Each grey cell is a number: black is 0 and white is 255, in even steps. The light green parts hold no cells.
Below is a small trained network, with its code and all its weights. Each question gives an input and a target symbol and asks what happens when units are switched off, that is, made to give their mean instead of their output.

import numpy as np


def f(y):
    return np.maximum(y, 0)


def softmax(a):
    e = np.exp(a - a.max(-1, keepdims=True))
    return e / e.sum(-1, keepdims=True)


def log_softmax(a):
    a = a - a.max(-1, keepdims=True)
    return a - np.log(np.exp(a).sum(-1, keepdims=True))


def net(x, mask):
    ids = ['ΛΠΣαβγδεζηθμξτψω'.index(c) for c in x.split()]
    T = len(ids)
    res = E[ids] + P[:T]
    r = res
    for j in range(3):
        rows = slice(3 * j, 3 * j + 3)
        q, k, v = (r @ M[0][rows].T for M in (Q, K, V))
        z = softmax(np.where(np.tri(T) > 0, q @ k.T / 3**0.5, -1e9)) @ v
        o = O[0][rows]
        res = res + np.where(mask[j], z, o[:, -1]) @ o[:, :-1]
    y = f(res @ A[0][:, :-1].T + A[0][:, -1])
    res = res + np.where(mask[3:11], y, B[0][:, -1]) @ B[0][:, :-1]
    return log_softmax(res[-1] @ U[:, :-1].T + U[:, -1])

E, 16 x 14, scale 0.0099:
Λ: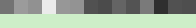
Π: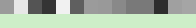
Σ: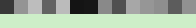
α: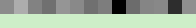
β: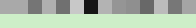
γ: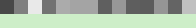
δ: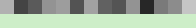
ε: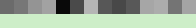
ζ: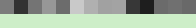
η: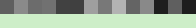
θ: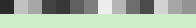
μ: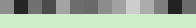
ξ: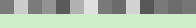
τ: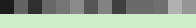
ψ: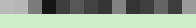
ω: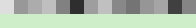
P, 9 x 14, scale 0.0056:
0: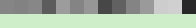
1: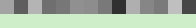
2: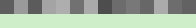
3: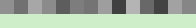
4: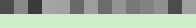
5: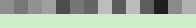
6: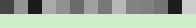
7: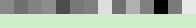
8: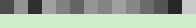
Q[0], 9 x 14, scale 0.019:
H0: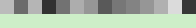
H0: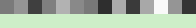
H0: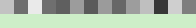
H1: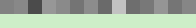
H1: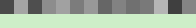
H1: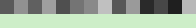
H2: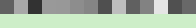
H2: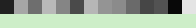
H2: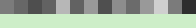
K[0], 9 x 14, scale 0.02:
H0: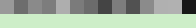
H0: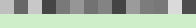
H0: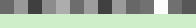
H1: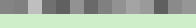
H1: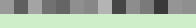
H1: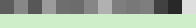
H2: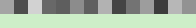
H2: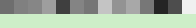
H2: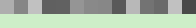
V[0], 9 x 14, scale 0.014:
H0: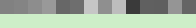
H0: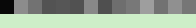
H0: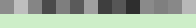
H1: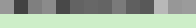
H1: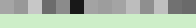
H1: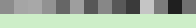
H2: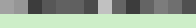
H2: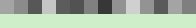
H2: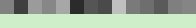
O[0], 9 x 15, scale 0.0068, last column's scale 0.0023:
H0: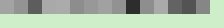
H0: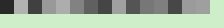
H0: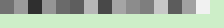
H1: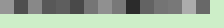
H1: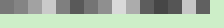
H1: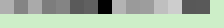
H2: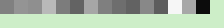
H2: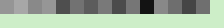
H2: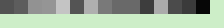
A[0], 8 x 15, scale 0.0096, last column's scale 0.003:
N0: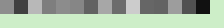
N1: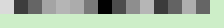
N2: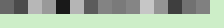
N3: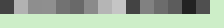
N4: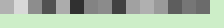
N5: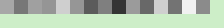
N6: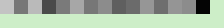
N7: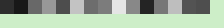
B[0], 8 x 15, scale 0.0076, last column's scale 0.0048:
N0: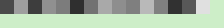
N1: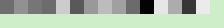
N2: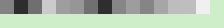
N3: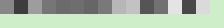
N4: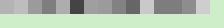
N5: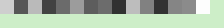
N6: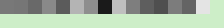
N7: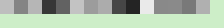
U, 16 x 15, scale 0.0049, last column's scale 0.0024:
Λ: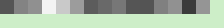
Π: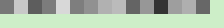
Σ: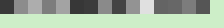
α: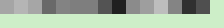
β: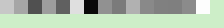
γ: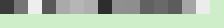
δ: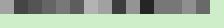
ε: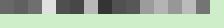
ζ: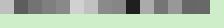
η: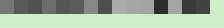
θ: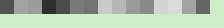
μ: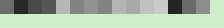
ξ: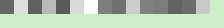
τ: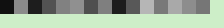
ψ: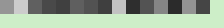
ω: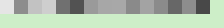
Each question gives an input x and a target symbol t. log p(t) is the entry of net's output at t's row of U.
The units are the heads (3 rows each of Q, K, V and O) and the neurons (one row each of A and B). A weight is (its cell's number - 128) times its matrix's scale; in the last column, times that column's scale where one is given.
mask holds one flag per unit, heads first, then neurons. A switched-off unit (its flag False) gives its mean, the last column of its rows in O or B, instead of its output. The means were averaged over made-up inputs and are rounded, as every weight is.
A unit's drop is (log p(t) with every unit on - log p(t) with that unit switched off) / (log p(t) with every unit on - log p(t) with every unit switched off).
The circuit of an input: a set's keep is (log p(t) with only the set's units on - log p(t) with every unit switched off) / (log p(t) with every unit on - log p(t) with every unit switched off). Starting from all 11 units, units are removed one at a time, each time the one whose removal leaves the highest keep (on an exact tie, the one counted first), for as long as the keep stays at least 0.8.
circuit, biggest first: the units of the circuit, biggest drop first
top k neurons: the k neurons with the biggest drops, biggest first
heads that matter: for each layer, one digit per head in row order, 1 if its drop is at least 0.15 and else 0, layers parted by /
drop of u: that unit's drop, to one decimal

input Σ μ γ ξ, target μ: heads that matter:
001
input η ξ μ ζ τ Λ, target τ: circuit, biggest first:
[H1 H0]
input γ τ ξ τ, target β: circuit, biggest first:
[H2]
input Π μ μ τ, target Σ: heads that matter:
101
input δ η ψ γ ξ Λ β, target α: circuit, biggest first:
[H1 H2]
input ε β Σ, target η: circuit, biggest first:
[H0 N6 H2]
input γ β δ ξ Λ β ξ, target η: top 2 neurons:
[N6 N0]
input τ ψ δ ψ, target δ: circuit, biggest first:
[H1 H2]
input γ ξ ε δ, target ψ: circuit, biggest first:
[H0 H1]
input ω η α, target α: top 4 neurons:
[N4 N5 N2 N6]
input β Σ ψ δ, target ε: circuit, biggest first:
[H0 H2]
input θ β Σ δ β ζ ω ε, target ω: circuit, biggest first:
[H1 H0]
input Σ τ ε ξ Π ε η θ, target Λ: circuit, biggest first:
[H0 H2]
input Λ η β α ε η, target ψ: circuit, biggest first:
[H0]
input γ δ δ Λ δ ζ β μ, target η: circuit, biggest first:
[H0 N6 N0]
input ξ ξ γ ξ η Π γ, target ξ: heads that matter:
110
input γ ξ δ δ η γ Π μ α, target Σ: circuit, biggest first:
[H0 N0]
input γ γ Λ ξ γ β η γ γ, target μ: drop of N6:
0.1
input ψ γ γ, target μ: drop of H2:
1.2
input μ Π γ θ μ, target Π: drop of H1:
0.2
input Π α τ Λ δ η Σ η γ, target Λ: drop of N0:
0.0
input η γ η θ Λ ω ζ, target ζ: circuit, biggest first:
[N7]
